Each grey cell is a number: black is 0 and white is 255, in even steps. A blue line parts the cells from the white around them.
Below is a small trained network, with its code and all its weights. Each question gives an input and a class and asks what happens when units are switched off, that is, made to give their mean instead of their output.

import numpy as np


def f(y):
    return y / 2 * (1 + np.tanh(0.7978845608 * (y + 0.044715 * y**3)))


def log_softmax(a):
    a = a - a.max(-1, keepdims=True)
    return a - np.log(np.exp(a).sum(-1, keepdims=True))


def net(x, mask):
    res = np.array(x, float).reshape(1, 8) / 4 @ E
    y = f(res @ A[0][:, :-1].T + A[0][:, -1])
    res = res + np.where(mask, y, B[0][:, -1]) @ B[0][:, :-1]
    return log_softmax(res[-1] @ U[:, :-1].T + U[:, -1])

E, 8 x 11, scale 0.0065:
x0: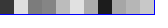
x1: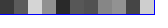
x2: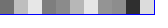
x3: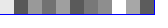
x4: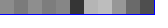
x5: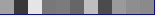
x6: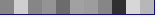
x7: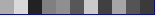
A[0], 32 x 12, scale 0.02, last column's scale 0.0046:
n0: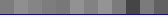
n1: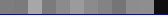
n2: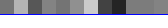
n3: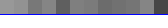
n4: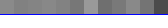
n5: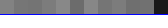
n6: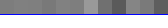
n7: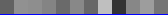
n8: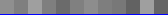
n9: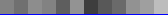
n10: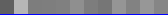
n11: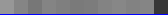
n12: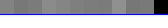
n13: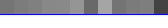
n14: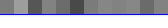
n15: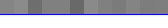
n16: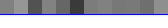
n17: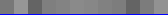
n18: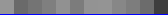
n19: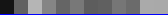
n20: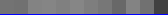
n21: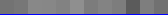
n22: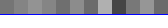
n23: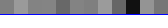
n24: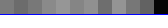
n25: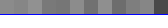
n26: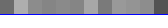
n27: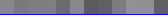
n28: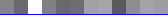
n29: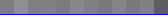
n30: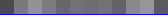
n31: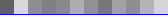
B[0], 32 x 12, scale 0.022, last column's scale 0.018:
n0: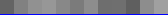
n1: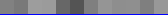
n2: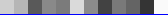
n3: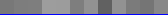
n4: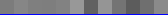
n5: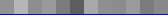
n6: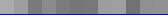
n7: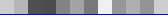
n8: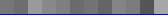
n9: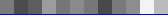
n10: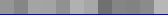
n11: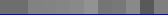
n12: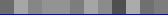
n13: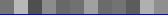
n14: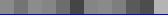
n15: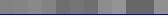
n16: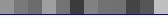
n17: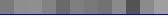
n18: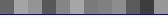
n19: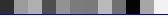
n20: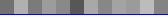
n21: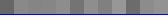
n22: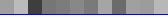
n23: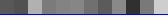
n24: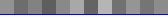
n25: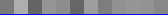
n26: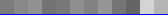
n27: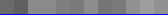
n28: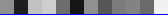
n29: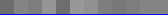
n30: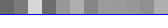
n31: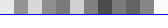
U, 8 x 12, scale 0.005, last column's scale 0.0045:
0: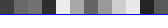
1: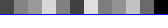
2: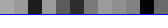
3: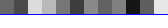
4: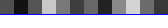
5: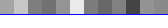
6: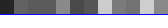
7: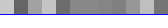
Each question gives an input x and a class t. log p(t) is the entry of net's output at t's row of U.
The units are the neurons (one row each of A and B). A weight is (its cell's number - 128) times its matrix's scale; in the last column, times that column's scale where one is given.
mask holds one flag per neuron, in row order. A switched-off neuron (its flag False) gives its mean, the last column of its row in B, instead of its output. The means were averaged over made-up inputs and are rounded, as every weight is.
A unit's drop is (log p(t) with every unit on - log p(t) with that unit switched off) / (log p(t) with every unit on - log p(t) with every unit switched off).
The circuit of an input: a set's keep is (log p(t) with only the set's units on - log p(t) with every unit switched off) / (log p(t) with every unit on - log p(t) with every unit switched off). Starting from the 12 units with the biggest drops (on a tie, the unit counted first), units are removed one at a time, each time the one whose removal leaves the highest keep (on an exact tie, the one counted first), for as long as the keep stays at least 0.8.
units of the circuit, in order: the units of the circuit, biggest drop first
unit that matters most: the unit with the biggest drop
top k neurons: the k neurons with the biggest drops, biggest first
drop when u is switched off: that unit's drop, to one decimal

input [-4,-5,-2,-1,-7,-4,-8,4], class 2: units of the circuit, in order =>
(n19 n31)
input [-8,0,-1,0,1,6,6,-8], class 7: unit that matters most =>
n7
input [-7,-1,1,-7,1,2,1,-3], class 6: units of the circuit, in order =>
(n7 n31 n2)
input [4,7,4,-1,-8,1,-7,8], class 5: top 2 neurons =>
(n28 n31)
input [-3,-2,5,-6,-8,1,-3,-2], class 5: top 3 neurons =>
(n7 n22 n16)
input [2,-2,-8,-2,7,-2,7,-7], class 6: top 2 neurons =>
(n31 n2)
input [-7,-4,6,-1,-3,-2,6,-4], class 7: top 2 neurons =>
(n28 n16)
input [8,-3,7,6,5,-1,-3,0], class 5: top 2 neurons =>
(n28 n31)
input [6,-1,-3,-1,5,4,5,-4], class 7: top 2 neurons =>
(n23 n28)
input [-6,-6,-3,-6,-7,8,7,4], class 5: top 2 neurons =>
(n28 n2)
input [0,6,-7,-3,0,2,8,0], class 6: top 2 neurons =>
(n31 n19)
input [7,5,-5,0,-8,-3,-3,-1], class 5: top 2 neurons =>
(n28 n19)
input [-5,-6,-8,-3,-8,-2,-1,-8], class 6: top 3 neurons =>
(n31 n2 n28)
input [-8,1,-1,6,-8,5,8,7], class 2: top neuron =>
(n19)
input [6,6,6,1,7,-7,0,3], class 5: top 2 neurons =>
(n28 n31)
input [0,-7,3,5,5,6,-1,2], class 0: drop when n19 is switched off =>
0.1
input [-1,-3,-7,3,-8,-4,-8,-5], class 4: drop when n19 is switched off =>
0.3
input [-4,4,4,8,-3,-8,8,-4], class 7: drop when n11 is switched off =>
0.0
